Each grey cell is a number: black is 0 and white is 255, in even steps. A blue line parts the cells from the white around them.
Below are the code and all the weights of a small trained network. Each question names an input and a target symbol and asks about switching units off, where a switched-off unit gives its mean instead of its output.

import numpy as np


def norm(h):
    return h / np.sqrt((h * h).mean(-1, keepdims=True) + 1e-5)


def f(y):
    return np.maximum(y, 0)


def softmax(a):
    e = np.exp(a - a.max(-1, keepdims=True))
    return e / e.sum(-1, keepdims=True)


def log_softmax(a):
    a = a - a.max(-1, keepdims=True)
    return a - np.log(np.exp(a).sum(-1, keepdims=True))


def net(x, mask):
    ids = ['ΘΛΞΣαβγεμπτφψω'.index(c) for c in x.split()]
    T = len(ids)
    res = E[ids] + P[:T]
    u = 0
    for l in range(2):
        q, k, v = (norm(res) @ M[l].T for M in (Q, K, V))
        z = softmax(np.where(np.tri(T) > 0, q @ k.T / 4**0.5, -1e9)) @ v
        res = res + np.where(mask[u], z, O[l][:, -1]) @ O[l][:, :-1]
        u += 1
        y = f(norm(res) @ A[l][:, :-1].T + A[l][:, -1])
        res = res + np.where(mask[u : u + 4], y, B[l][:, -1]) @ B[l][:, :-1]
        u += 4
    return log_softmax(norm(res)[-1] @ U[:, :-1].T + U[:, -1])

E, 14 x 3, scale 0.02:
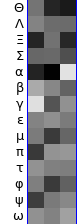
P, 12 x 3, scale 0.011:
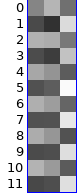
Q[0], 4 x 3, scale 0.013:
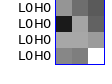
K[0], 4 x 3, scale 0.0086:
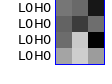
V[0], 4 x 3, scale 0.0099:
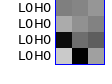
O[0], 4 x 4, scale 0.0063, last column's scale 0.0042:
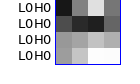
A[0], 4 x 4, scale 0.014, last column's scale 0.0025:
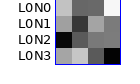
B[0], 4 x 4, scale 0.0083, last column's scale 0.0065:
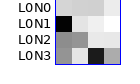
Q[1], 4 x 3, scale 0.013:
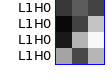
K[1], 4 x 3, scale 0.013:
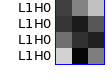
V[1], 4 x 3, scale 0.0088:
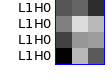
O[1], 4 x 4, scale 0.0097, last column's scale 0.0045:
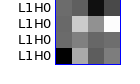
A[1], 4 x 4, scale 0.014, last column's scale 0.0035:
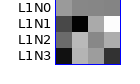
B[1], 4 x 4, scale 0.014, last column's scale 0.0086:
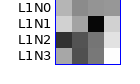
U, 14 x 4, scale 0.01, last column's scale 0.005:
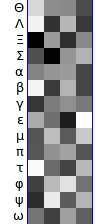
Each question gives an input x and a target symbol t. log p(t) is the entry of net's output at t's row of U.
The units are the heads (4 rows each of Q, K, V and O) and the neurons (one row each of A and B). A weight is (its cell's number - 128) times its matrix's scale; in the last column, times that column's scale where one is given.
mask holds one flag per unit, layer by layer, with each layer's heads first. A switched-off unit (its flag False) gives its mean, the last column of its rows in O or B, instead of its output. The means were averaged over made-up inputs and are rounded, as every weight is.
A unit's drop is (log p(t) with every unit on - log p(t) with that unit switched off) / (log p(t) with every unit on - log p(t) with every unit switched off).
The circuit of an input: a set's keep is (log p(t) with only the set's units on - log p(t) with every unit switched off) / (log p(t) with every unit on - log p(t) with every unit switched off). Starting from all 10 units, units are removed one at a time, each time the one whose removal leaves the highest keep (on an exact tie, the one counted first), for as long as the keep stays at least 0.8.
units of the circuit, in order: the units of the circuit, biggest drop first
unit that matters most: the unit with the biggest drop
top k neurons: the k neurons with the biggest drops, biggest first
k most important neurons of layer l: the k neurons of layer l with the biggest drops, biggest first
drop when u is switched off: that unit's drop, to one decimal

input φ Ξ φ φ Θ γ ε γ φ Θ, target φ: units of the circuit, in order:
L0H0, L0N1
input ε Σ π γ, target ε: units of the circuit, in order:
L0H0, L1H0, L0N1, L1N1
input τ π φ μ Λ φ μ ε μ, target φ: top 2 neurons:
L0N0, L1N1
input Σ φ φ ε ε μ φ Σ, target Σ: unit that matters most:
L1N3
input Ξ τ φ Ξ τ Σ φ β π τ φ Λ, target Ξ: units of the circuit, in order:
L1H0, L0N0
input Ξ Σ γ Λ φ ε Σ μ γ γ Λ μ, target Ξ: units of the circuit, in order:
L1H0, L0N0, L1N1
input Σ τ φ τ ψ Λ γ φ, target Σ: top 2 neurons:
L1N3, L0N1
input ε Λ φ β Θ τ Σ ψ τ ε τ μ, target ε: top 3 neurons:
L1N1, L0N1, L0N0
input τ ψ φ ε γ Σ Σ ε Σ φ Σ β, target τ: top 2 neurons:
L0N1, L0N3
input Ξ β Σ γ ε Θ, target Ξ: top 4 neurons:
L0N0, L1N1, L0N1, L0N2
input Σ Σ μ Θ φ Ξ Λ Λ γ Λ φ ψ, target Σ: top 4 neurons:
L1N3, L0N1, L0N0, L1N1
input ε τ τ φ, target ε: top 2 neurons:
L1N1, L0N0
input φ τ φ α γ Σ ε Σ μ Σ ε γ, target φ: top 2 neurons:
L0N1, L0N0
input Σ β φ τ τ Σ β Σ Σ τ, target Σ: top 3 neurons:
L1N3, L0N0, L0N1
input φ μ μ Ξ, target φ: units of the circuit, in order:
L0N2
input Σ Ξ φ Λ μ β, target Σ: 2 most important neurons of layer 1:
L1N3, L1N2
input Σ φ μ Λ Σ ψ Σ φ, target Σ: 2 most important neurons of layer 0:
L0N1, L0N0
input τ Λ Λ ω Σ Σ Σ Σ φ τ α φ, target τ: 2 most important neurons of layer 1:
L1N1, L1N2
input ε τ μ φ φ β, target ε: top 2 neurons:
L0N1, L1N1
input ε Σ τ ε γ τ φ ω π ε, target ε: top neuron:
L0N1
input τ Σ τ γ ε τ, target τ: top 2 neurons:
L1N1, L0N1
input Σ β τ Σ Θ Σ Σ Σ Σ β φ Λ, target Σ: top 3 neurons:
L0N0, L1N3, L0N1
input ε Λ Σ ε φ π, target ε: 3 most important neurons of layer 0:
L0N1, L0N0, L0N3
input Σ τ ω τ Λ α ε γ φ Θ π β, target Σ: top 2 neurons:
L0N1, L1N3
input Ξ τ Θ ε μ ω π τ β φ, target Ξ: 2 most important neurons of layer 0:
L0N0, L0N1
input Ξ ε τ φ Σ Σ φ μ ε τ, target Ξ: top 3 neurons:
L0N0, L0N1, L1N1
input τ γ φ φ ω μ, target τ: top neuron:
L1N1
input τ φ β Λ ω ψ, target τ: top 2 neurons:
L0N1, L1N1
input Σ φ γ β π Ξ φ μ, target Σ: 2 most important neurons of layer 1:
L1N3, L1N1
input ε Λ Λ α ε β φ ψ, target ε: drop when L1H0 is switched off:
0.9
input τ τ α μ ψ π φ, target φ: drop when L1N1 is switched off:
0.3
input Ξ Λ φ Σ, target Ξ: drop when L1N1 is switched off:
0.1
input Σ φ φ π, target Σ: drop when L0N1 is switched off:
0.7
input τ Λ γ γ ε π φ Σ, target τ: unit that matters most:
L0H0
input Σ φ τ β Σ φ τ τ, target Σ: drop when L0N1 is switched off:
0.5
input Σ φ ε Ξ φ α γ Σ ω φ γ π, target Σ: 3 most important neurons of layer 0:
L0N1, L0N0, L0N2
